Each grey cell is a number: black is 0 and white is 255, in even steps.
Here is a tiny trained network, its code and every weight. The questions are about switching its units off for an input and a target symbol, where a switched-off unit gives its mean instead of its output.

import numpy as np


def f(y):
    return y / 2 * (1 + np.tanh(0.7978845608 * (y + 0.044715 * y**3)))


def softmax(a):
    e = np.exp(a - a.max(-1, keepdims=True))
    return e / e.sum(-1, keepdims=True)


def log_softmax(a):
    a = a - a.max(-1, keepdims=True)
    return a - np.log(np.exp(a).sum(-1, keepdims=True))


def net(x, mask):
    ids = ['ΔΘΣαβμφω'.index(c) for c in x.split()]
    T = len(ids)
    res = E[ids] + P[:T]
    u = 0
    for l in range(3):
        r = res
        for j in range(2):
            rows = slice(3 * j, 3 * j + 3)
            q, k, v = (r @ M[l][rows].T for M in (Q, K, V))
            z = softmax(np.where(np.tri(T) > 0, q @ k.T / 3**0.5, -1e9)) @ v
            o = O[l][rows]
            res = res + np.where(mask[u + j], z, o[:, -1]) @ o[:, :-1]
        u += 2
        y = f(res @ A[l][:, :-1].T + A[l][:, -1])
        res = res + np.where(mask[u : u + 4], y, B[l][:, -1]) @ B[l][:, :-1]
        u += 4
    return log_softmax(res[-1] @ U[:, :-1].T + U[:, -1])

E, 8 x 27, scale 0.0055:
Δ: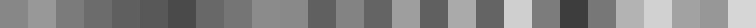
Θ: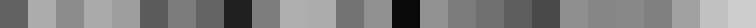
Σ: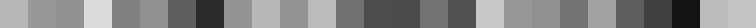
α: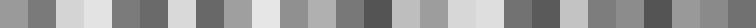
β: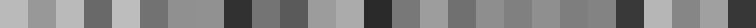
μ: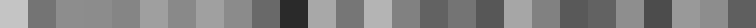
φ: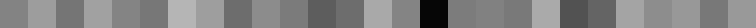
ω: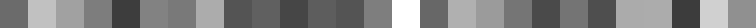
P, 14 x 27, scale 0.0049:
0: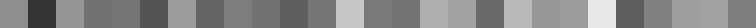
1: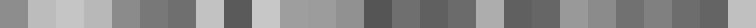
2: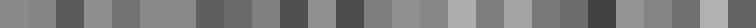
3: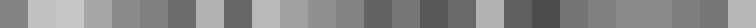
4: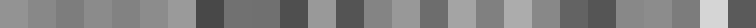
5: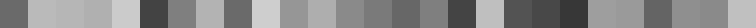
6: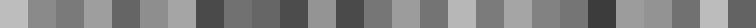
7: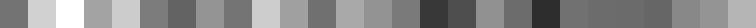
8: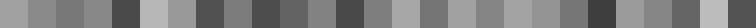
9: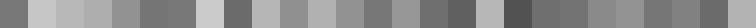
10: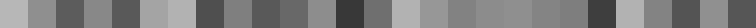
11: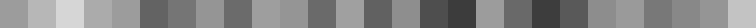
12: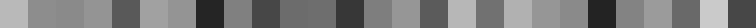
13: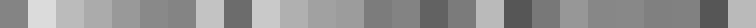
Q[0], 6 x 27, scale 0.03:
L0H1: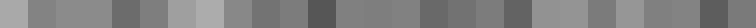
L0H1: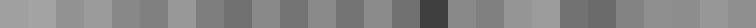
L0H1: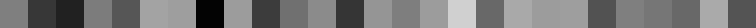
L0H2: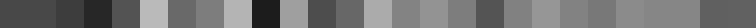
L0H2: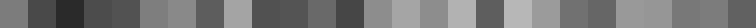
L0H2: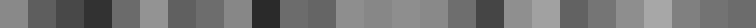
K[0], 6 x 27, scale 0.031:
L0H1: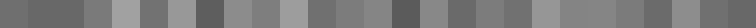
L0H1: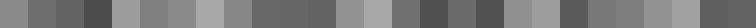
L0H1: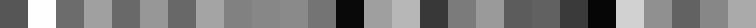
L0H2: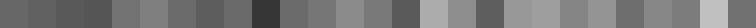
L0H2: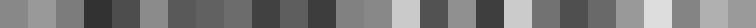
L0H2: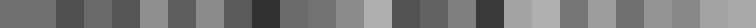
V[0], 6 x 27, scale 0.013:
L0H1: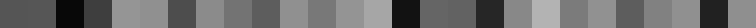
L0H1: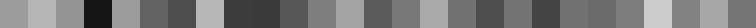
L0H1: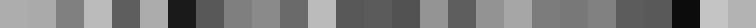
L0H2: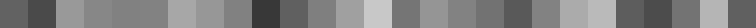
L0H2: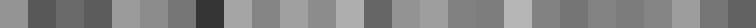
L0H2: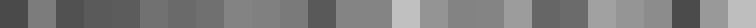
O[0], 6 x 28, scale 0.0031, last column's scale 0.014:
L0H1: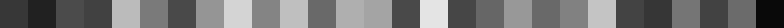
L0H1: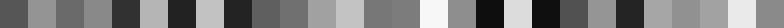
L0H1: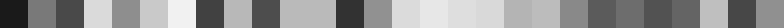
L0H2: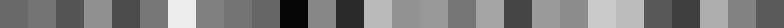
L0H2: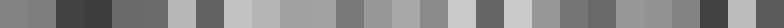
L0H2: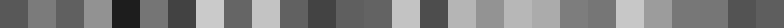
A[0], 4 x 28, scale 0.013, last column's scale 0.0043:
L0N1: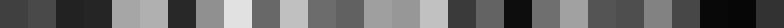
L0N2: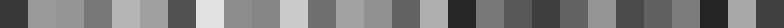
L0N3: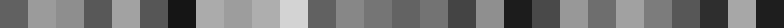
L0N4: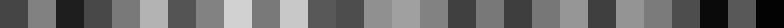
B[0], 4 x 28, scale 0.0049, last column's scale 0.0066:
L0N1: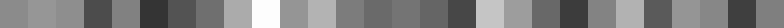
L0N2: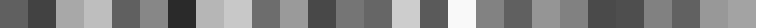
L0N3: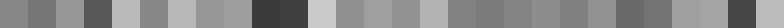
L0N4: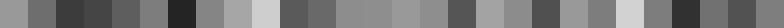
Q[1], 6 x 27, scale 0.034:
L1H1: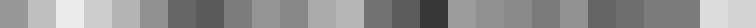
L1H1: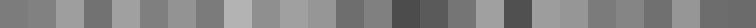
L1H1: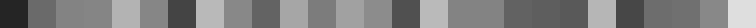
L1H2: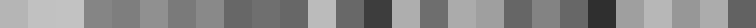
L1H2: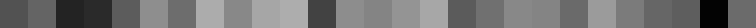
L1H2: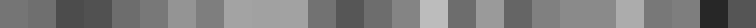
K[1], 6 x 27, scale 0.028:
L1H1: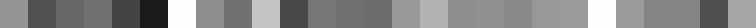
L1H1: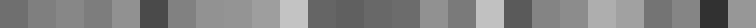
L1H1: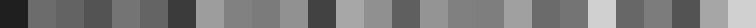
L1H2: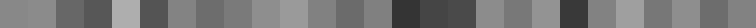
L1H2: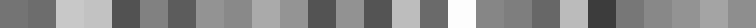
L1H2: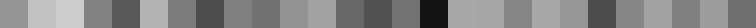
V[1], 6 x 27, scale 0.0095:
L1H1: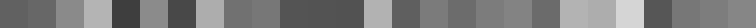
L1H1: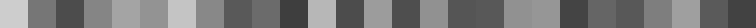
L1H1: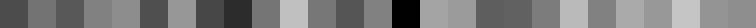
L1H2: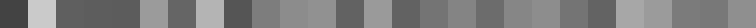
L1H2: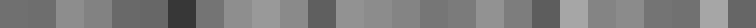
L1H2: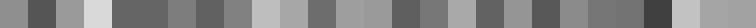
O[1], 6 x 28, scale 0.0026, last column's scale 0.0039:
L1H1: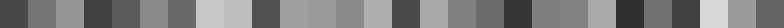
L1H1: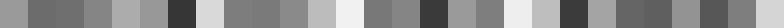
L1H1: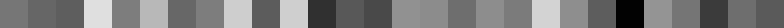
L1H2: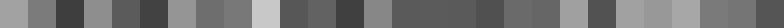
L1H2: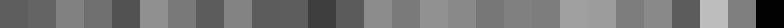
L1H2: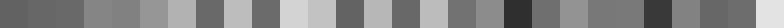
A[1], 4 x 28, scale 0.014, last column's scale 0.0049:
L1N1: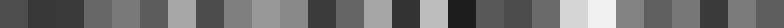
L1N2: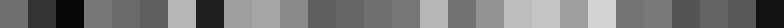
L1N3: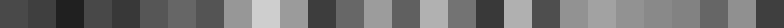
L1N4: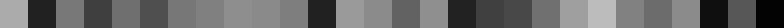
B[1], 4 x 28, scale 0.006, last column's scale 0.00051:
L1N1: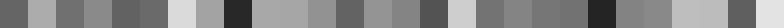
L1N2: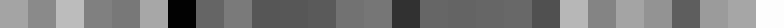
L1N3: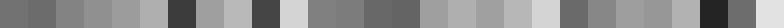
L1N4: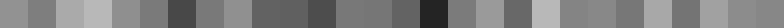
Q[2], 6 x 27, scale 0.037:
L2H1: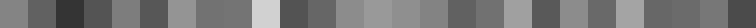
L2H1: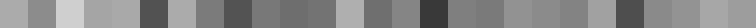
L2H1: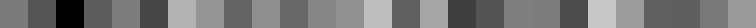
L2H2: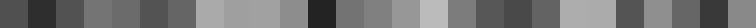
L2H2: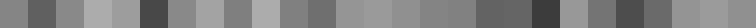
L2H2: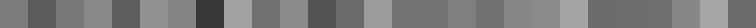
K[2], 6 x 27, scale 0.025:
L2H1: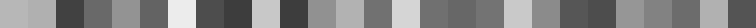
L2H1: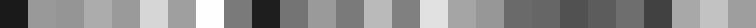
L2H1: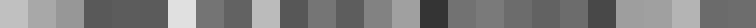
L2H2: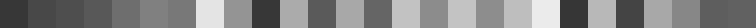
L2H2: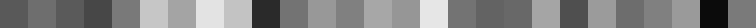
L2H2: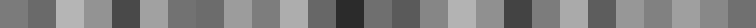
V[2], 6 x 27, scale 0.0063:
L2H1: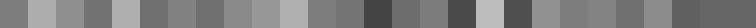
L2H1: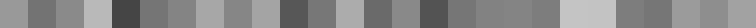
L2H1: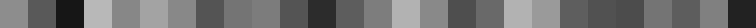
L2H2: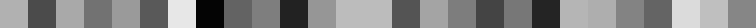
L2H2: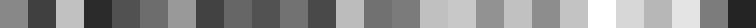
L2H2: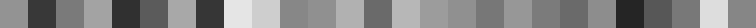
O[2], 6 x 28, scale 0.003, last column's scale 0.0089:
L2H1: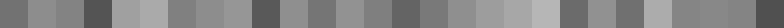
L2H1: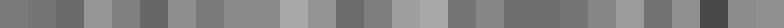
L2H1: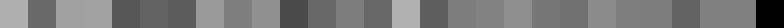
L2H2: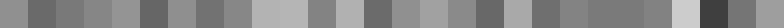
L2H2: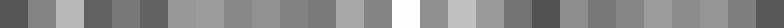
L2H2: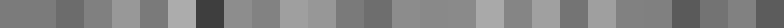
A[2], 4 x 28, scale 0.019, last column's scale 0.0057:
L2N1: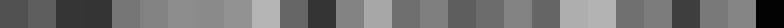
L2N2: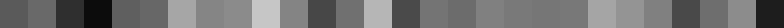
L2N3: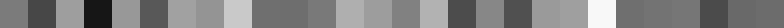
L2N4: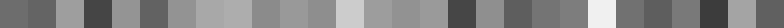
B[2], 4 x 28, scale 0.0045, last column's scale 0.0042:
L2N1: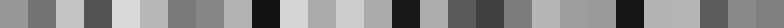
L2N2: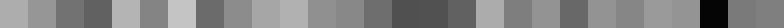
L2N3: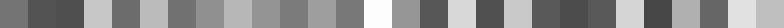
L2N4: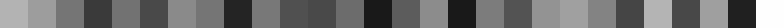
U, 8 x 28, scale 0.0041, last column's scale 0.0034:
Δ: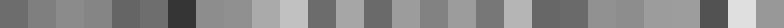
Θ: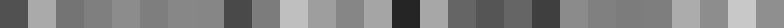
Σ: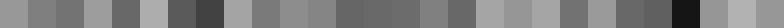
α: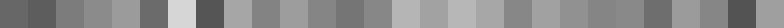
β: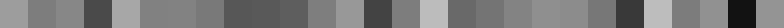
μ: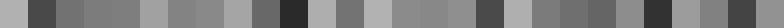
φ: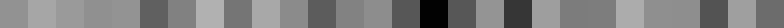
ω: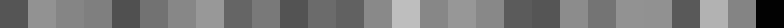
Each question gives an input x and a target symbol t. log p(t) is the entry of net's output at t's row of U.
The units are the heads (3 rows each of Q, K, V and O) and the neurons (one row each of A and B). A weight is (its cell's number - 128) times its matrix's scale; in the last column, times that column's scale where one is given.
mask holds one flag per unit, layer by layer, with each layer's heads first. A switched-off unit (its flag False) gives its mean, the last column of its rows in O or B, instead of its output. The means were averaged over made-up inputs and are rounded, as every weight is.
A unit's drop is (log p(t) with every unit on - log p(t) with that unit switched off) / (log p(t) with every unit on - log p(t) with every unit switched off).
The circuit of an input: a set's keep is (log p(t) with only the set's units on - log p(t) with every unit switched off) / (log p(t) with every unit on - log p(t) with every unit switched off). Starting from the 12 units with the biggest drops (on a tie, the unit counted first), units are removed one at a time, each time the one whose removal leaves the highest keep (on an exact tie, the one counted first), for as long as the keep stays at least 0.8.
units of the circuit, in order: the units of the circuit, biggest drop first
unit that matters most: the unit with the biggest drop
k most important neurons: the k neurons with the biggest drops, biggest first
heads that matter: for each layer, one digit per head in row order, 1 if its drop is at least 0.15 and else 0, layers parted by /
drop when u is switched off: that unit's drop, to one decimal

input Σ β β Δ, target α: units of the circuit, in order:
L0H1
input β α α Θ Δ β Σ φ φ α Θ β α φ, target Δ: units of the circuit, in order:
L0H1, L0N2, L2H2
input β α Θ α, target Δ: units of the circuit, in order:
L0H1, L0N2, L0H2, L2H2
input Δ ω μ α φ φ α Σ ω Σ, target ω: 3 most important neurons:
L0N2, L1N3, L0N3
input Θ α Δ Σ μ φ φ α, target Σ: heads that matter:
11 / 10 / 01
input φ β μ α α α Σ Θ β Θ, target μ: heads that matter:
10 / 00 / 00
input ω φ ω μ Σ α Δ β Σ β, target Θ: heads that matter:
11 / 10 / 00
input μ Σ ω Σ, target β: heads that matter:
10 / 00 / 00
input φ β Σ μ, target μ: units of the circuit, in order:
L2N3, L0N3, L0H1
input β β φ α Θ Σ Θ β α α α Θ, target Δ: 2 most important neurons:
L0N2, L2N4
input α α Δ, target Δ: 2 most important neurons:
L1N3, L0N3
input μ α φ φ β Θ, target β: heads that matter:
10 / 10 / 00
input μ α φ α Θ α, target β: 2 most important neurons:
L2N4, L0N2
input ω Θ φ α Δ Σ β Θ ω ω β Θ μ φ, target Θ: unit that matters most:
L1H1
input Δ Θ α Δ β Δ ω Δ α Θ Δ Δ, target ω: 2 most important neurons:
L1N3, L0N3
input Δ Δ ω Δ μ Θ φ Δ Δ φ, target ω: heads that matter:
11 / 00 / 01
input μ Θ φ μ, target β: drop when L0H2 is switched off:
0.2
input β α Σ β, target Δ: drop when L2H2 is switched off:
0.1
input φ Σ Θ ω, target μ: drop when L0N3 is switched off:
1.3
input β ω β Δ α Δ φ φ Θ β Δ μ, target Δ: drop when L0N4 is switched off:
0.0
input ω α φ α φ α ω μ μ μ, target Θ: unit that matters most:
L0H2
